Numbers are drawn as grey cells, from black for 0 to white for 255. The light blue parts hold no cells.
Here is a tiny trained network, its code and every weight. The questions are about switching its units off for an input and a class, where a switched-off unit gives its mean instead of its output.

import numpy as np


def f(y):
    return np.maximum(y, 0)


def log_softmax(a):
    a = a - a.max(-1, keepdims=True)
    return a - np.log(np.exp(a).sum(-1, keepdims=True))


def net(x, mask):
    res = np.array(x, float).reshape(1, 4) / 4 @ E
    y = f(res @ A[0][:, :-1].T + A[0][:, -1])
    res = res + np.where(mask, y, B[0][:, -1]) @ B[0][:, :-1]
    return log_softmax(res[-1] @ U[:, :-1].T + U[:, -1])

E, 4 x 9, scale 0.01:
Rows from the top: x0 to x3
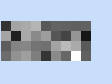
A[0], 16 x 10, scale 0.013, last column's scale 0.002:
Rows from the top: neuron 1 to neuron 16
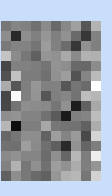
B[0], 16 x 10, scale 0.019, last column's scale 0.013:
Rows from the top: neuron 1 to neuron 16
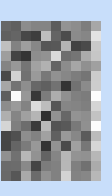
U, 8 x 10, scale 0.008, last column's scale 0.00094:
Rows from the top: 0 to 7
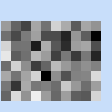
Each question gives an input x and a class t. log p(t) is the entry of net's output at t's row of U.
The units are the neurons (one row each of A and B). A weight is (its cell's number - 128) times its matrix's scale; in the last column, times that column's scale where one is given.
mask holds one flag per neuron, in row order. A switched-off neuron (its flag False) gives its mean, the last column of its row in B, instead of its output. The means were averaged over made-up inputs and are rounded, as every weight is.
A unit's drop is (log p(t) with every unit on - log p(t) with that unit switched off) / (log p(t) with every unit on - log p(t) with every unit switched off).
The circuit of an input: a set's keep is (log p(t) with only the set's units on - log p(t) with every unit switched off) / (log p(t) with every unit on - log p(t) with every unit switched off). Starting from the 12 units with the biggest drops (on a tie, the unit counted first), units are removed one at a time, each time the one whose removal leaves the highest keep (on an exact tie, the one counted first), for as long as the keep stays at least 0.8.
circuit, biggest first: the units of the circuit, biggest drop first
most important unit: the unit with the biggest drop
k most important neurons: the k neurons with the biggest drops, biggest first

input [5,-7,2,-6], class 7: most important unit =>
neuron 9
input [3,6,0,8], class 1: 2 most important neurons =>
neuron 13; neuron 12
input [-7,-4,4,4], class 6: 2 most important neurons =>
neuron 16; neuron 15
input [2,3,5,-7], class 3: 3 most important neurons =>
neuron 9; neuron 8; neuron 3
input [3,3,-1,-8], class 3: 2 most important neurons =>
neuron 9; neuron 3
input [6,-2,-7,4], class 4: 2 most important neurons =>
neuron 8; neuron 7
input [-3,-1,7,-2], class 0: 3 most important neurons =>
neuron 8; neuron 4; neuron 11
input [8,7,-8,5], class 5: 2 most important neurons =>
neuron 10; neuron 14
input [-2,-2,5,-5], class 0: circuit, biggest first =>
neuron 4; neuron 11
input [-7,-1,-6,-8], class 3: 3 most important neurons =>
neuron 3; neuron 8; neuron 2
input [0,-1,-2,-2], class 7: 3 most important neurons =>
neuron 11; neuron 2; neuron 7
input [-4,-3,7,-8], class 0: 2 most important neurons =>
neuron 4; neuron 11
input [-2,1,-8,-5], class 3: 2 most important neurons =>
neuron 3; neuron 8
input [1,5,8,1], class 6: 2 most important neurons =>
neuron 12; neuron 16
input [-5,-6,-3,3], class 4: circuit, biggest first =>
neuron 8
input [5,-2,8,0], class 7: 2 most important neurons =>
neuron 5; neuron 11
